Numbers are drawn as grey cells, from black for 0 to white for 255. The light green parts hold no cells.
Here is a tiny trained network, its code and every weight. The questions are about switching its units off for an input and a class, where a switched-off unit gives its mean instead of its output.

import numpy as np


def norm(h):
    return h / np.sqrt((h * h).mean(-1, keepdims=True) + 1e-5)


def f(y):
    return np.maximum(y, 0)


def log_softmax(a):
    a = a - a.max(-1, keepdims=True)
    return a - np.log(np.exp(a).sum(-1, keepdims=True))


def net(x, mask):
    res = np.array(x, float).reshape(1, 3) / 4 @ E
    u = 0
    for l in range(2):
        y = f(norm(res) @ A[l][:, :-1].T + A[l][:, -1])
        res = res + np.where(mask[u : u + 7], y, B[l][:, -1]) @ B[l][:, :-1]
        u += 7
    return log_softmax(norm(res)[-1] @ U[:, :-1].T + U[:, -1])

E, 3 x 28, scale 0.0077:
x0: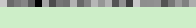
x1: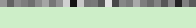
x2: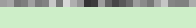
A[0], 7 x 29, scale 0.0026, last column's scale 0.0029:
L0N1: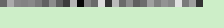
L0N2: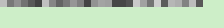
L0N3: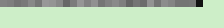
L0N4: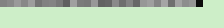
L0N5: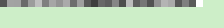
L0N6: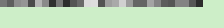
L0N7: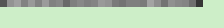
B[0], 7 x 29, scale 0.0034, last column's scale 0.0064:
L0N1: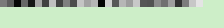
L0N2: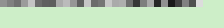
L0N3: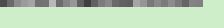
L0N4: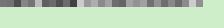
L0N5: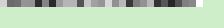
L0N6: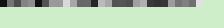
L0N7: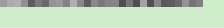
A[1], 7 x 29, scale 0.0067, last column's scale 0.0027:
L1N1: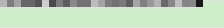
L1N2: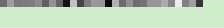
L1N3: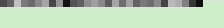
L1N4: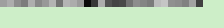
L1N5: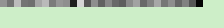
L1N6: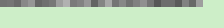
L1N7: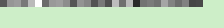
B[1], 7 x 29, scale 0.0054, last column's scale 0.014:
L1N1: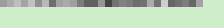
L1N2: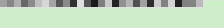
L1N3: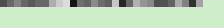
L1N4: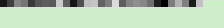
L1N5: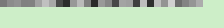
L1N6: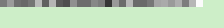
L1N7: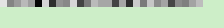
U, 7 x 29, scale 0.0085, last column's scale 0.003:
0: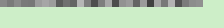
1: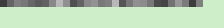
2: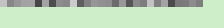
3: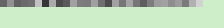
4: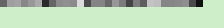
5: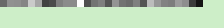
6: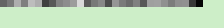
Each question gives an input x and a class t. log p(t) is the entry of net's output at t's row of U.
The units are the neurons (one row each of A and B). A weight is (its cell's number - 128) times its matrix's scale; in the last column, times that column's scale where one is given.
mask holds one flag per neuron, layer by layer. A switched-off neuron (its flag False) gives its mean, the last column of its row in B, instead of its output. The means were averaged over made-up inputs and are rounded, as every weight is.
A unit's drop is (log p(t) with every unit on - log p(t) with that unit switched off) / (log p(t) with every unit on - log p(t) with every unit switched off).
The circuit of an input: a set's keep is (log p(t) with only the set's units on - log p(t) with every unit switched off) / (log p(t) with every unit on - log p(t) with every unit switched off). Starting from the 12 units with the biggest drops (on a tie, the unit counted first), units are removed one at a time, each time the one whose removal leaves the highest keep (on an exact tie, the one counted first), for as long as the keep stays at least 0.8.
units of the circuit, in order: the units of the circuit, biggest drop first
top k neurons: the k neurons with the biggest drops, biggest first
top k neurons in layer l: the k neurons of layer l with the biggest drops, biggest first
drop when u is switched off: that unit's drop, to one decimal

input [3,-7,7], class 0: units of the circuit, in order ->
(L1N2)
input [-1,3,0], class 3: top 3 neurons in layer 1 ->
(L1N6, L1N2, L1N7)
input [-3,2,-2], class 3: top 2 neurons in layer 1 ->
(L1N6, L1N4)
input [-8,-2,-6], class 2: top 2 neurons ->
(L1N7, L1N4)
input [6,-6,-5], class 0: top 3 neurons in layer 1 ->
(L1N2, L1N7, L1N4)
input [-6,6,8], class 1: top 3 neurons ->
(L1N4, L1N2, L0N1)
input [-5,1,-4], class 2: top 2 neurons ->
(L1N7, L1N4)
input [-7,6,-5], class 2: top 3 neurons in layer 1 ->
(L1N7, L1N2, L1N4)
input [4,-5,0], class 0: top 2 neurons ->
(L1N2, L0N5)
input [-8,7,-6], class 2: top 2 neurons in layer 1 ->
(L1N7, L1N2)
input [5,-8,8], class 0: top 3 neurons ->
(L1N2, L0N6, L1N3)
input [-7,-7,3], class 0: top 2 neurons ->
(L1N2, L0N2)
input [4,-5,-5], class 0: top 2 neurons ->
(L1N2, L1N4)
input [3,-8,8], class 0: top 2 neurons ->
(L1N2, L0N6)
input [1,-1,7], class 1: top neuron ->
(L1N4)
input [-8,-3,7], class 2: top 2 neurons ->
(L1N7, L0N6)
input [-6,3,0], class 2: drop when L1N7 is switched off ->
0.6
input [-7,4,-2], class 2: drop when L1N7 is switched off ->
0.9
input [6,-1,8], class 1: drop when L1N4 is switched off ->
1.1
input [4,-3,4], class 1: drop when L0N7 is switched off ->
0.0
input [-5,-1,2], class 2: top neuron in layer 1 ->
(L1N7)
